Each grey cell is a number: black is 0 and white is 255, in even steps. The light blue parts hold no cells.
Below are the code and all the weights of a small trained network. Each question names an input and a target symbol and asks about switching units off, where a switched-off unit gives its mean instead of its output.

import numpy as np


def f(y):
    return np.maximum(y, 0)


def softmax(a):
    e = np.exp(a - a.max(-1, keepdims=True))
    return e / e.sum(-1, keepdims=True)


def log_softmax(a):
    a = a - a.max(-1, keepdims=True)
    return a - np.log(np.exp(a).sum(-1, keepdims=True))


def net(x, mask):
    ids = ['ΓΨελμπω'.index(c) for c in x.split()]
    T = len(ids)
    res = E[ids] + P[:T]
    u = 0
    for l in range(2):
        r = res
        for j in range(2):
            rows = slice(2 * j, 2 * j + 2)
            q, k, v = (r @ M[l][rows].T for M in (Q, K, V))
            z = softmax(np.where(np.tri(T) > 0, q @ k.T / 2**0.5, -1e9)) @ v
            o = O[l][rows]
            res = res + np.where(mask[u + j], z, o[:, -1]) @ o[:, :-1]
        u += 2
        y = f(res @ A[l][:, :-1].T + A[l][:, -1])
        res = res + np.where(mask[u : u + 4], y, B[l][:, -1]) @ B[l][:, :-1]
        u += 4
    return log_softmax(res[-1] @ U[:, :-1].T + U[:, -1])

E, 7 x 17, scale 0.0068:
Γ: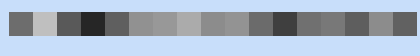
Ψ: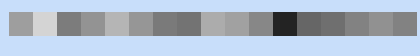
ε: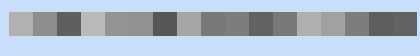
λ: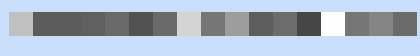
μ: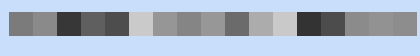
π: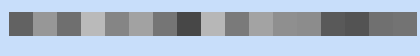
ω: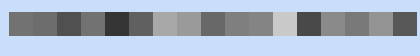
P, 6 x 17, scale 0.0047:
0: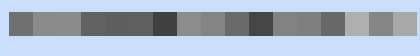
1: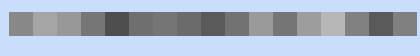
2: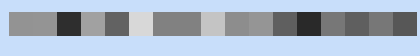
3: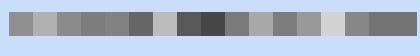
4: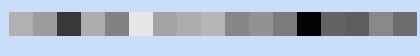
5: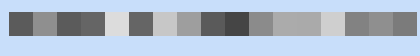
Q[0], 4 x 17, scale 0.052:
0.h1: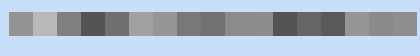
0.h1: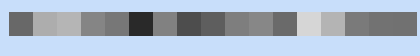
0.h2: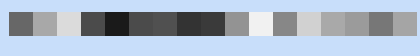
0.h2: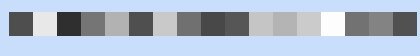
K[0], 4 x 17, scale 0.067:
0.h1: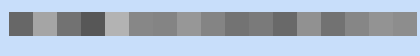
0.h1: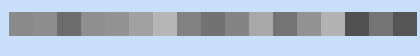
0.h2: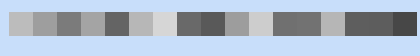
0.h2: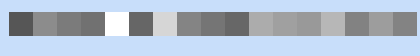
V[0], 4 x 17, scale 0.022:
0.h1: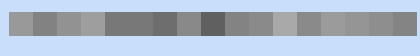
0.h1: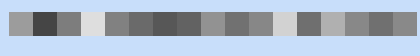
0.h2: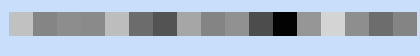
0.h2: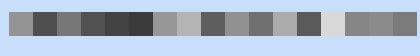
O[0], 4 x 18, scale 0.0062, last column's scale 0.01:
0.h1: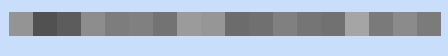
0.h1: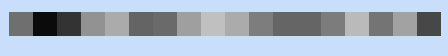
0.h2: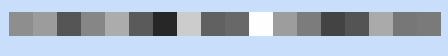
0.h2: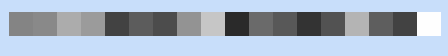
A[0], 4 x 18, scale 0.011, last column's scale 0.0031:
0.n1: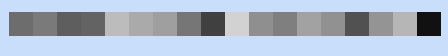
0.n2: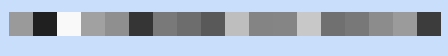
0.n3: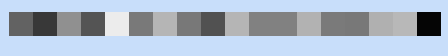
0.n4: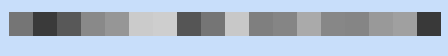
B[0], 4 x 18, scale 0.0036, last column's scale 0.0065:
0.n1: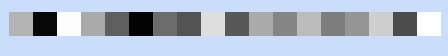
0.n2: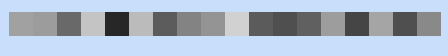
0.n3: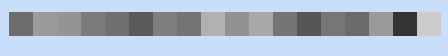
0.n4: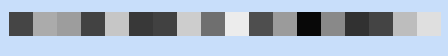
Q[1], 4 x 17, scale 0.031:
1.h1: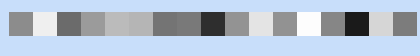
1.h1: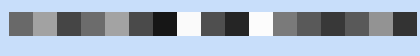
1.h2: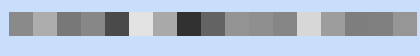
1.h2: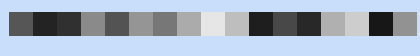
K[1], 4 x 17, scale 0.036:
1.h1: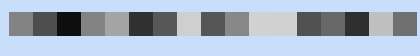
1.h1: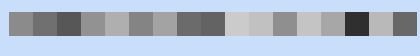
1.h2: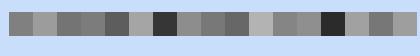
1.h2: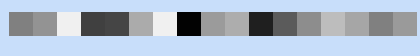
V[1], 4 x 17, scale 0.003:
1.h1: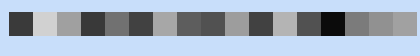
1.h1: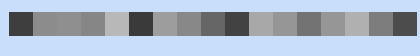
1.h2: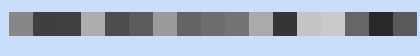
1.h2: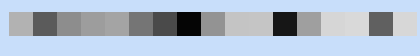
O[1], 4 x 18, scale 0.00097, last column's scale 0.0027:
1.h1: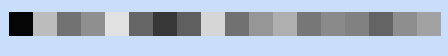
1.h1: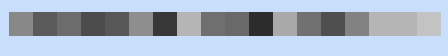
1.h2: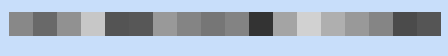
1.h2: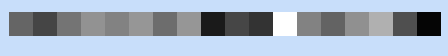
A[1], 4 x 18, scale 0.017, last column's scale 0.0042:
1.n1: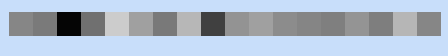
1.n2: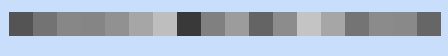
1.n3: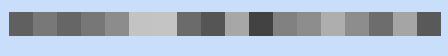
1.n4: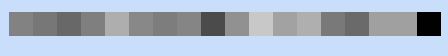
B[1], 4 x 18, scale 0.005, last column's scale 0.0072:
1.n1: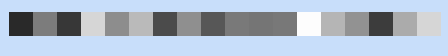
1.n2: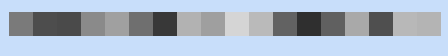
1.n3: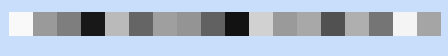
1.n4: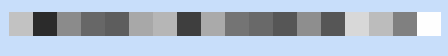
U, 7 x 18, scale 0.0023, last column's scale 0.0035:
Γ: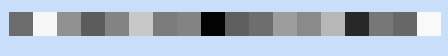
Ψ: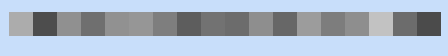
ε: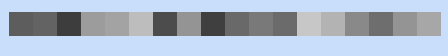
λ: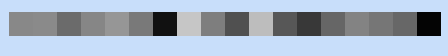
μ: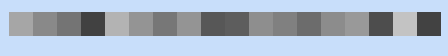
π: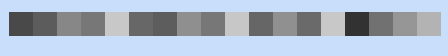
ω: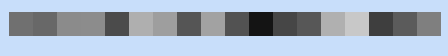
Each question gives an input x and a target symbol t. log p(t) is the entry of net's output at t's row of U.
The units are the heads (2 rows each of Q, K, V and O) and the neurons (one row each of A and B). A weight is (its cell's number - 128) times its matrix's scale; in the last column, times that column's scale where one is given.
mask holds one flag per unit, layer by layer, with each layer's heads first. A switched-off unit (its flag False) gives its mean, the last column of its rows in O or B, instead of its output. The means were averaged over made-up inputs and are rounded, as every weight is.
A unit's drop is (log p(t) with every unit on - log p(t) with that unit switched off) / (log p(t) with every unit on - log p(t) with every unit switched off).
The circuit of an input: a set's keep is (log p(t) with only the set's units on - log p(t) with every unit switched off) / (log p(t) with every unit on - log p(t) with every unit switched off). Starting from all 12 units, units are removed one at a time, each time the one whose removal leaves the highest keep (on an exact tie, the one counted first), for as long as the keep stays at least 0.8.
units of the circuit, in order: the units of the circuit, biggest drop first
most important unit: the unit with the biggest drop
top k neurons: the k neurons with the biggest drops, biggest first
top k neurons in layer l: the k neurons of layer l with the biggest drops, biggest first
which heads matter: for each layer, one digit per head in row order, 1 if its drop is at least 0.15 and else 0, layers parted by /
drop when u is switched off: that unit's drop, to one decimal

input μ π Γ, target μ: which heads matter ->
01 / 00
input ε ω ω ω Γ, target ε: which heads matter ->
11 / 00
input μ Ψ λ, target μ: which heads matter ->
01 / 00
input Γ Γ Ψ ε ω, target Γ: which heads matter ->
10 / 00
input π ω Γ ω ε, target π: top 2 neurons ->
(0.n1; 0.n4)
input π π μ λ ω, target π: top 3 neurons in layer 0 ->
(0.n1; 0.n4; 0.n3)
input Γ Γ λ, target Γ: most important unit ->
0.h1
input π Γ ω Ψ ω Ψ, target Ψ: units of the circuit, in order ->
(0.h2; 1.n4; 0.n1)
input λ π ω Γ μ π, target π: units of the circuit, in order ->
(0.h2; 0.n4; 1.n2)
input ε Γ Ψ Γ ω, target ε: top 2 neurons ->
(1.n1; 0.n1)
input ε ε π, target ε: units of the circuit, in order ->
(0.h2; 1.n1; 0.h1; 0.n1)
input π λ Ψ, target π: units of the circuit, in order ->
(0.h2; 0.n4; 0.h1)
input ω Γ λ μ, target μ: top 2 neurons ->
(1.n3; 0.n1)
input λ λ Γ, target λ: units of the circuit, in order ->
(0.h2)
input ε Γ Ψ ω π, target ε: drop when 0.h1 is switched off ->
0.3
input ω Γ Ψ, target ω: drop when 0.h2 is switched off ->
1.0
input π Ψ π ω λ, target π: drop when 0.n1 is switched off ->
0.4
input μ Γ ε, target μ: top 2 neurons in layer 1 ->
(1.n3; 1.n2)
